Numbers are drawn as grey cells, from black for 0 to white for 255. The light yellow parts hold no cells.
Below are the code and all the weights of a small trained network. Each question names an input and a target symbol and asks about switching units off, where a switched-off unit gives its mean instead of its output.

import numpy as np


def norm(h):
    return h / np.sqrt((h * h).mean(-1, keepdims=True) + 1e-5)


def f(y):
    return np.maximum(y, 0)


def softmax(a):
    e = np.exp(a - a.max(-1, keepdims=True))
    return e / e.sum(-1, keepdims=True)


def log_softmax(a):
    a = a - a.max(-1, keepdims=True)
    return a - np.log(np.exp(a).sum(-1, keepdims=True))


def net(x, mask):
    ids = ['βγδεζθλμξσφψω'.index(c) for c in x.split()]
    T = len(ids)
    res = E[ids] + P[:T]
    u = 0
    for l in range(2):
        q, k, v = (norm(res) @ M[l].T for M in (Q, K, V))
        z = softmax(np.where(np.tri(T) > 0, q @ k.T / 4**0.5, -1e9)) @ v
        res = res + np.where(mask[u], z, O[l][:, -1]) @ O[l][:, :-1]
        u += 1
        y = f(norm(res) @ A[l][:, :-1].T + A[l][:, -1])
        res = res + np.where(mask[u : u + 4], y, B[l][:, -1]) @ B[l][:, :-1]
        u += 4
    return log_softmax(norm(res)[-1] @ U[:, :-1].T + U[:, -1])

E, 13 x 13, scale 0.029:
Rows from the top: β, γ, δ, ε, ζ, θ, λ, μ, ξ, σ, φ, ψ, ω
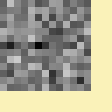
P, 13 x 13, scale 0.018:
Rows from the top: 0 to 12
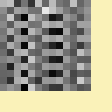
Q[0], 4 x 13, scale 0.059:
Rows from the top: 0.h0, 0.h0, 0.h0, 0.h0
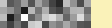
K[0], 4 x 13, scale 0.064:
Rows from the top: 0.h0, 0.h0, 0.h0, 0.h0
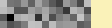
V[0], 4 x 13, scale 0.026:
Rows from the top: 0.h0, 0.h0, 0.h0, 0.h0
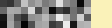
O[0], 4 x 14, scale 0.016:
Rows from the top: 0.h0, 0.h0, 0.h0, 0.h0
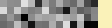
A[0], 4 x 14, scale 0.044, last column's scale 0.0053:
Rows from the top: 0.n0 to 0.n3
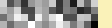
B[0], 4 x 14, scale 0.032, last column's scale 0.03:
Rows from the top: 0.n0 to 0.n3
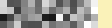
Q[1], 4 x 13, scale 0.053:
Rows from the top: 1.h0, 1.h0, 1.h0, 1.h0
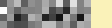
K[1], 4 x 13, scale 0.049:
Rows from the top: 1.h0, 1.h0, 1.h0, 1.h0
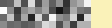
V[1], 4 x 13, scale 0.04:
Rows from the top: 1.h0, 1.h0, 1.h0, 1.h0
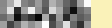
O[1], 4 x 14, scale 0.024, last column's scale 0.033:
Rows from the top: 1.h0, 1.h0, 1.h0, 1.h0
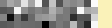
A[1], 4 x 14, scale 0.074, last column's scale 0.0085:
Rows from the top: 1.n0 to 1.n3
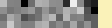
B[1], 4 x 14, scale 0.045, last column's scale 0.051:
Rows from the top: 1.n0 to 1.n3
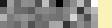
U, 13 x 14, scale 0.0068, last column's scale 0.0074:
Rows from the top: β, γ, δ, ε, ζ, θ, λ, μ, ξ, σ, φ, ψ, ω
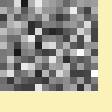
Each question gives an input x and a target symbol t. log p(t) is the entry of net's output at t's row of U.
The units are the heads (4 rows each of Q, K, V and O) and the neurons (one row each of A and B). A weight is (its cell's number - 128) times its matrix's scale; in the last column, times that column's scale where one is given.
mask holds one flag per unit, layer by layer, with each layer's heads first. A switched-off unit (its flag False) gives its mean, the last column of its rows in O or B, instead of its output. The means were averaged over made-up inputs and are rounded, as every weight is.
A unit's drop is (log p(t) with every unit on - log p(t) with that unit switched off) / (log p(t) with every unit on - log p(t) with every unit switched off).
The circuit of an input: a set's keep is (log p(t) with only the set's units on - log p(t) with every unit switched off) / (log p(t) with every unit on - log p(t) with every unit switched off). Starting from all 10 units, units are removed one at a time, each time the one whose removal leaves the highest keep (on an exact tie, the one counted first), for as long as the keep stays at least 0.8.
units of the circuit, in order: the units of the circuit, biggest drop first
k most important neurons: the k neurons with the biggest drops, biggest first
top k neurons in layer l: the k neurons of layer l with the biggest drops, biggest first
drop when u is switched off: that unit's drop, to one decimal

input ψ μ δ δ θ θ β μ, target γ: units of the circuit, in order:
0.h0, 1.n2, 1.n0
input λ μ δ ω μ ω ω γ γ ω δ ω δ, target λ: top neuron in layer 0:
0.n1
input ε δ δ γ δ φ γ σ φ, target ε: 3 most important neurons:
0.n3, 1.n0, 0.n0
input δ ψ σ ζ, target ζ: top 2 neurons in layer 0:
0.n1, 0.n0
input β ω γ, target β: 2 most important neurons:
1.n0, 0.n3
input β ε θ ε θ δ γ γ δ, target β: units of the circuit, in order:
1.h0, 1.n0, 0.n3, 0.n0
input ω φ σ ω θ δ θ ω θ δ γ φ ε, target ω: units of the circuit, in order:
0.h0, 1.n0
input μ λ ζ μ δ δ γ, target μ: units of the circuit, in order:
0.h0, 1.h0, 1.n0, 0.n3
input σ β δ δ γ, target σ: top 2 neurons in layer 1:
1.n0, 1.n1
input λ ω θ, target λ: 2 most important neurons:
0.n1, 0.n0
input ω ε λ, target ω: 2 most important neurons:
0.n1, 1.n0
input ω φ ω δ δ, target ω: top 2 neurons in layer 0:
0.n1, 0.n0
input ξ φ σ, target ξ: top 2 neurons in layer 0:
0.n1, 0.n0
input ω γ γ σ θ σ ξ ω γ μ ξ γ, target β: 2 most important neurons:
0.n3, 0.n2
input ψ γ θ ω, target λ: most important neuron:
0.n0
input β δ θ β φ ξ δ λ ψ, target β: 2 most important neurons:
1.n0, 0.n3
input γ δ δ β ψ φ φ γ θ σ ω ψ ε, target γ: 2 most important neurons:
1.n2, 1.n0
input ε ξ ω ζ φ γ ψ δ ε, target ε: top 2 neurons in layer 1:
1.n0, 1.n1
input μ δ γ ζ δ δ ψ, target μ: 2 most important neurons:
1.n0, 0.n3
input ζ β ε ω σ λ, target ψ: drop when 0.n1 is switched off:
0.1
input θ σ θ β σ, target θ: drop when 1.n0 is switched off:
0.3
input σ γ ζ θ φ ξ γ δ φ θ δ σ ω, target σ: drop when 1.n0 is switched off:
0.2
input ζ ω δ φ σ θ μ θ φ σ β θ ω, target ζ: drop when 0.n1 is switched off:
0.3
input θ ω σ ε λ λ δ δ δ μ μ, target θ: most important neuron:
1.n0
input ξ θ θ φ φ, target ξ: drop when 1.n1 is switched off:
0.0
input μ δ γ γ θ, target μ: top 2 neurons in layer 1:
1.n0, 1.n1
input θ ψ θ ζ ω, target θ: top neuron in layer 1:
1.n0
